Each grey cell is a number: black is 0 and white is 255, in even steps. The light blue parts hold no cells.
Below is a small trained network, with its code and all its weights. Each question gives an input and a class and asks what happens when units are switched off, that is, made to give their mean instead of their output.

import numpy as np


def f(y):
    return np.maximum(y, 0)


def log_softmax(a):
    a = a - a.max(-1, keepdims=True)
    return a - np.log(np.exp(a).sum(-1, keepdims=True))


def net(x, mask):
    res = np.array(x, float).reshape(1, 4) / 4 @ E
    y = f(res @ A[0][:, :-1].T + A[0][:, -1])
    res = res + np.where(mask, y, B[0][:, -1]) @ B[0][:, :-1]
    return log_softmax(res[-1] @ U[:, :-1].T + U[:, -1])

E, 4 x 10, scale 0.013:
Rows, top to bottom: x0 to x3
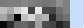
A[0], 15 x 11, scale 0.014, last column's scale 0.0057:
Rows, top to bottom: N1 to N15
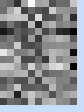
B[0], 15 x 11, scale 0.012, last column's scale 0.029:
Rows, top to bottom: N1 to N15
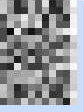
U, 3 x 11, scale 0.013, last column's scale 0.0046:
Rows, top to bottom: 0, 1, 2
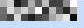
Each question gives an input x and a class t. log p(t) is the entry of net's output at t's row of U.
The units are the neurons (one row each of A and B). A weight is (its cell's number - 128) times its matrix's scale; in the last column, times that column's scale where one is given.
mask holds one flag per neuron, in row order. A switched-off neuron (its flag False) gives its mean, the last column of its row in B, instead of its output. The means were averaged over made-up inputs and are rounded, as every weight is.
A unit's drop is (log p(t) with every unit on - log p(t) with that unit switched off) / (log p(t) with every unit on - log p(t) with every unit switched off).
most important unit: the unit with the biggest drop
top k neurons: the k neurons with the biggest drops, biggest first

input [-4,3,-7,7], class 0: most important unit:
N9
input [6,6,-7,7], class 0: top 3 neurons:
[N9; N10; N13]
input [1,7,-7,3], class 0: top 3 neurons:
[N9; N2; N13]
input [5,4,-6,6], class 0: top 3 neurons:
[N10; N9; N13]
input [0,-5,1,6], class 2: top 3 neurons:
[N5; N3; N11]
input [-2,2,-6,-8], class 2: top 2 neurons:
[N10; N8]
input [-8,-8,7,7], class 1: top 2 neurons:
[N4; N12]
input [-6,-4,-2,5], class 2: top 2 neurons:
[N5; N3]
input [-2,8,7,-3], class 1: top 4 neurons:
[N3; N11; N2; N9]
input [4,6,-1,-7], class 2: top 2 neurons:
[N10; N8]
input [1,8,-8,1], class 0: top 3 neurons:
[N2; N9; N13]
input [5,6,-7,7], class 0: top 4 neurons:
[N9; N10; N13; N2]
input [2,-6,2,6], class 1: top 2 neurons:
[N4; N10]
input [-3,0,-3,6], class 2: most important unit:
N5
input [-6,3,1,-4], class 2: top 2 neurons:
[N4; N10]
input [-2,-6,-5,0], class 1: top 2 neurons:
[N4; N1]
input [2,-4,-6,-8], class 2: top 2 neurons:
[N10; N8]
